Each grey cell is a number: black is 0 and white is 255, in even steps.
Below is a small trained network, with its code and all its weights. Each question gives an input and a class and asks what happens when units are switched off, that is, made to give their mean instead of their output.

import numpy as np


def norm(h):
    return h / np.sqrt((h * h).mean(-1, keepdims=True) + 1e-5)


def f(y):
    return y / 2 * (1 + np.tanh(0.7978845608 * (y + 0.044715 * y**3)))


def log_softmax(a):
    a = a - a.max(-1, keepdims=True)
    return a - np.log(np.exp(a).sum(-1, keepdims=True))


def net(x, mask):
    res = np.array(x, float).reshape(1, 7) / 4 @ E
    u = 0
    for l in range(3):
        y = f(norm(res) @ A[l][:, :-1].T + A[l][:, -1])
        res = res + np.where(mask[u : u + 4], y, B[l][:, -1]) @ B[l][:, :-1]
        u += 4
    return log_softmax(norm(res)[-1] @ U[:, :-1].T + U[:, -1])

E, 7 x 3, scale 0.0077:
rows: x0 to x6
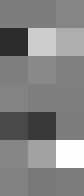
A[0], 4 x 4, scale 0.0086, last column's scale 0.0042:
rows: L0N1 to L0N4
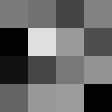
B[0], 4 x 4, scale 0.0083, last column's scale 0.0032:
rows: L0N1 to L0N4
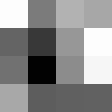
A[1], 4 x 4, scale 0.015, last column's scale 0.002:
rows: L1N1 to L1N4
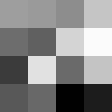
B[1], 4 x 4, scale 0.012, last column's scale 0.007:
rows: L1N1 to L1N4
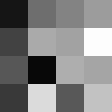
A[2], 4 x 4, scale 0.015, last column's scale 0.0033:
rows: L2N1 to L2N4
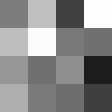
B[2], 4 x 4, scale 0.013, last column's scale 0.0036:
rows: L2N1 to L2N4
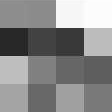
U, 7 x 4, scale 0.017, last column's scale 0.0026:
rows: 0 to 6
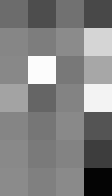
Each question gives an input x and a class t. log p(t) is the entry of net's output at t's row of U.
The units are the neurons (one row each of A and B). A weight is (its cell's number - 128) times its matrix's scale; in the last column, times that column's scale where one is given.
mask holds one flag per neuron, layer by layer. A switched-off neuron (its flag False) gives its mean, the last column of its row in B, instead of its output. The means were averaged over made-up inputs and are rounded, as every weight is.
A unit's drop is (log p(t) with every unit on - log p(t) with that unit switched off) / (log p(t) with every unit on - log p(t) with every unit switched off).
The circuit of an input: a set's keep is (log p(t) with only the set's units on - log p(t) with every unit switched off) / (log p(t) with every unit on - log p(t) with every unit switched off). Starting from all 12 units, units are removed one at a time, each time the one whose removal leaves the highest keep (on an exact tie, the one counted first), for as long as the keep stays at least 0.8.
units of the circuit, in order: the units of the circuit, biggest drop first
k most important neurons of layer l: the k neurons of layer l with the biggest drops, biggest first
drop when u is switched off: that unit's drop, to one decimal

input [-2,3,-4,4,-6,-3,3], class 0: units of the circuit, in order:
L1N3
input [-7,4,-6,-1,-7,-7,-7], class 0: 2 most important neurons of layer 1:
L1N3, L1N2
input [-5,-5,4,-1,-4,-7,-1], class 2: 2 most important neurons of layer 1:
L1N4, L1N3
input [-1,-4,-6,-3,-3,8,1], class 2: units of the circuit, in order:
L1N3, L0N3
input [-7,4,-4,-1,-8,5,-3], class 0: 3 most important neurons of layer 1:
L1N3, L1N1, L1N4
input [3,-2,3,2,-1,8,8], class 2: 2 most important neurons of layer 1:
L1N3, L1N2
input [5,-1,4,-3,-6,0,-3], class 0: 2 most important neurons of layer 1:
L1N3, L1N1
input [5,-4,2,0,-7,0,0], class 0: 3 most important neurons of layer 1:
L1N3, L1N4, L1N2
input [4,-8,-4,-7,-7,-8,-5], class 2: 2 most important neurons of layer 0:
L0N3, L0N2
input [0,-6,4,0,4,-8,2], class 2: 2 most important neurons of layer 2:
L2N1, L2N2
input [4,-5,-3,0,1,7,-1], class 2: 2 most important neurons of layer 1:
L1N3, L1N2
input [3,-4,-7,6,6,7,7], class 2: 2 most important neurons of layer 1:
L1N2, L1N3
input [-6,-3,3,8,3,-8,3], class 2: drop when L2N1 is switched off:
0.2
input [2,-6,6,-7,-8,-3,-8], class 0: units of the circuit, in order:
L2N2
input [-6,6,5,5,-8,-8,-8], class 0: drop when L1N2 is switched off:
0.1
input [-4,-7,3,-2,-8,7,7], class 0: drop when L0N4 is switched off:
0.0
